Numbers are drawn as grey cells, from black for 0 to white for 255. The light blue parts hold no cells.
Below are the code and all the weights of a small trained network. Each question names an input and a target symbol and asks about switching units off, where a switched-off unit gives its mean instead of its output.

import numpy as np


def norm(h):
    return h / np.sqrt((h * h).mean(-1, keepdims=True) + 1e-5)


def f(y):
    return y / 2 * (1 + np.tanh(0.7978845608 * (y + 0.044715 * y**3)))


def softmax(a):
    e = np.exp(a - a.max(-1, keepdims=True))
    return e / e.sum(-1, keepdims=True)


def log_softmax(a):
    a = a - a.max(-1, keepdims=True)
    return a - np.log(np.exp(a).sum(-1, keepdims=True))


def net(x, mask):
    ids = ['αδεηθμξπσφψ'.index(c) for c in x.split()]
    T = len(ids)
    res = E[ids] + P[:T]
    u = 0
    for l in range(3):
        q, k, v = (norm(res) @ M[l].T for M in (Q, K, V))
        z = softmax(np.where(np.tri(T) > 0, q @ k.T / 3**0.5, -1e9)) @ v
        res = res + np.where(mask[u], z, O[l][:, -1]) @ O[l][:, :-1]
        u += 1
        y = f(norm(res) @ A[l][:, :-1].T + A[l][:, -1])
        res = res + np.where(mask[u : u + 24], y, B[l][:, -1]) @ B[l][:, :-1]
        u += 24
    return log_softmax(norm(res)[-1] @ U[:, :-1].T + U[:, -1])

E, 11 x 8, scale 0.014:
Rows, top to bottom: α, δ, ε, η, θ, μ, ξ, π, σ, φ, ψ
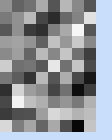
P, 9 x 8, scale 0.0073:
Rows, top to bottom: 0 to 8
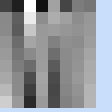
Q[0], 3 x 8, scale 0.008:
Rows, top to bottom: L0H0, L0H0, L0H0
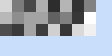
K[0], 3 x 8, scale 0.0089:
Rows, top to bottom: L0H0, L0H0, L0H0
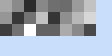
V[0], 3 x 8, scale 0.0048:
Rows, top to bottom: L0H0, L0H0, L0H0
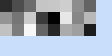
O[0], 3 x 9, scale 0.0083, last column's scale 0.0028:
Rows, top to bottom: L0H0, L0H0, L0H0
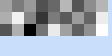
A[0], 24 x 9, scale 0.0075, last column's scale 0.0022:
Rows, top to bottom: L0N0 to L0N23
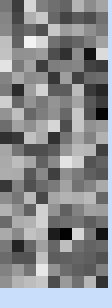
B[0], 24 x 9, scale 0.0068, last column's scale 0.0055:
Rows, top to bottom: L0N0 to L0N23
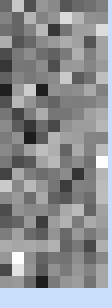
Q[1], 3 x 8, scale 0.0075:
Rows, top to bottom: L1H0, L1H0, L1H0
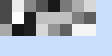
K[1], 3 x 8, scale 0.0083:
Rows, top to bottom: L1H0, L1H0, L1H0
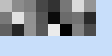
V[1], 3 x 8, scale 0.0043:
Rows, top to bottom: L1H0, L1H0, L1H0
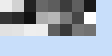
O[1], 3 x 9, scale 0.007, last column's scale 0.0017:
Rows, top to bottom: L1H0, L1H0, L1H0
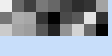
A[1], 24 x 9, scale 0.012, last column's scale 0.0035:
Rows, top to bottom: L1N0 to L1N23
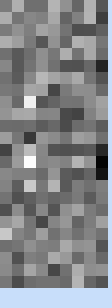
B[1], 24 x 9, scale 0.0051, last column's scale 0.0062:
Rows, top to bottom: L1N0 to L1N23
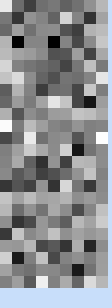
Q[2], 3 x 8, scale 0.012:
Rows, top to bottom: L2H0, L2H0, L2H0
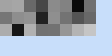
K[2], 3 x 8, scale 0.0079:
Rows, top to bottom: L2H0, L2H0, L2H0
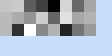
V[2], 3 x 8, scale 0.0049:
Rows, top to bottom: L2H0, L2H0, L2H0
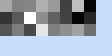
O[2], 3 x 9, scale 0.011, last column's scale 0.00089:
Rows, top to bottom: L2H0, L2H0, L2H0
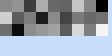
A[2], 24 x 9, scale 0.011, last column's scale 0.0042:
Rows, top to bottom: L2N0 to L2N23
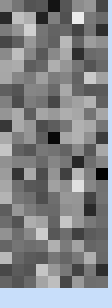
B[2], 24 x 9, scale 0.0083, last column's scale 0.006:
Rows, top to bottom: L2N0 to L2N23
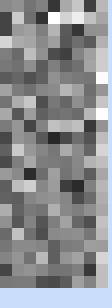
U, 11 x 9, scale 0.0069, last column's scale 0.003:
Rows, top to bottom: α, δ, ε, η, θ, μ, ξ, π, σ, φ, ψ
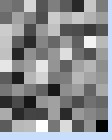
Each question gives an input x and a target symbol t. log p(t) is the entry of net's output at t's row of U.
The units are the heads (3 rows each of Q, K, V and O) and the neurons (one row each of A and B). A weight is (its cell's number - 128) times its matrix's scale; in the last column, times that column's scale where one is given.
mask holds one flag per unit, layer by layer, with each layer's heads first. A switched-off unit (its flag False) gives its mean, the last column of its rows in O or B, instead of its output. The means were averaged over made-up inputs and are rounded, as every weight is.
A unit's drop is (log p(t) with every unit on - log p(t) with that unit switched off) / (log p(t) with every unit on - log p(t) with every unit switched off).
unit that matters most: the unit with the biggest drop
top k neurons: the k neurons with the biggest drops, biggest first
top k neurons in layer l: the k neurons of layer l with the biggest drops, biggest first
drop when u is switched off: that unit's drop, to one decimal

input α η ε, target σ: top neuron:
(L2N22)
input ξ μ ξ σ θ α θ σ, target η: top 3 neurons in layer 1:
(L1N0 L1N18 L1N11)
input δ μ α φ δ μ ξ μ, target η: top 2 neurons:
(L1N23 L1N6)
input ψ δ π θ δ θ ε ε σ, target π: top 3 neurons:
(L1N3 L1N18 L0N23)
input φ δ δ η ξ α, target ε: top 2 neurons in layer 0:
(L0N20 L0N21)
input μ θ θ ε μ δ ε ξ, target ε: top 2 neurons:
(L0N20 L0N21)
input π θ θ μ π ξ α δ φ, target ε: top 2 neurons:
(L1N6 L2N14)
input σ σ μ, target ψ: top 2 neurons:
(L1N23 L1N6)
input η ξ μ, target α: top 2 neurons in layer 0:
(L0N2 L0N16)
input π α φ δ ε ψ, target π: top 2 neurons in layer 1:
(L1N3 L1N18)
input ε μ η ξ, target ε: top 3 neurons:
(L0N20 L0N21 L1N11)
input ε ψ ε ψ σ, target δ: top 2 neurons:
(L0N18 L2N1)
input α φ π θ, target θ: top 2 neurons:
(L0N3 L1N21)
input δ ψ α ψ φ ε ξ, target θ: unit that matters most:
L0H0
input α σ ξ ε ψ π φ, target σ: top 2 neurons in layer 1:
(L1N11 L1N6)
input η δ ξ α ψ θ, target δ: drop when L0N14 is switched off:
0.0
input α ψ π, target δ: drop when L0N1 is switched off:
0.1
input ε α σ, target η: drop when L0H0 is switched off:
0.8
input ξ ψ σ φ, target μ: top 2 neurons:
(L0N20 L1N6)
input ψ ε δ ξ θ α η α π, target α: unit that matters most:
L2N4
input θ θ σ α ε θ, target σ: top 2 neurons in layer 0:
(L0N14 L0N22)
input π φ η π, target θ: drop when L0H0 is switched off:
1.1
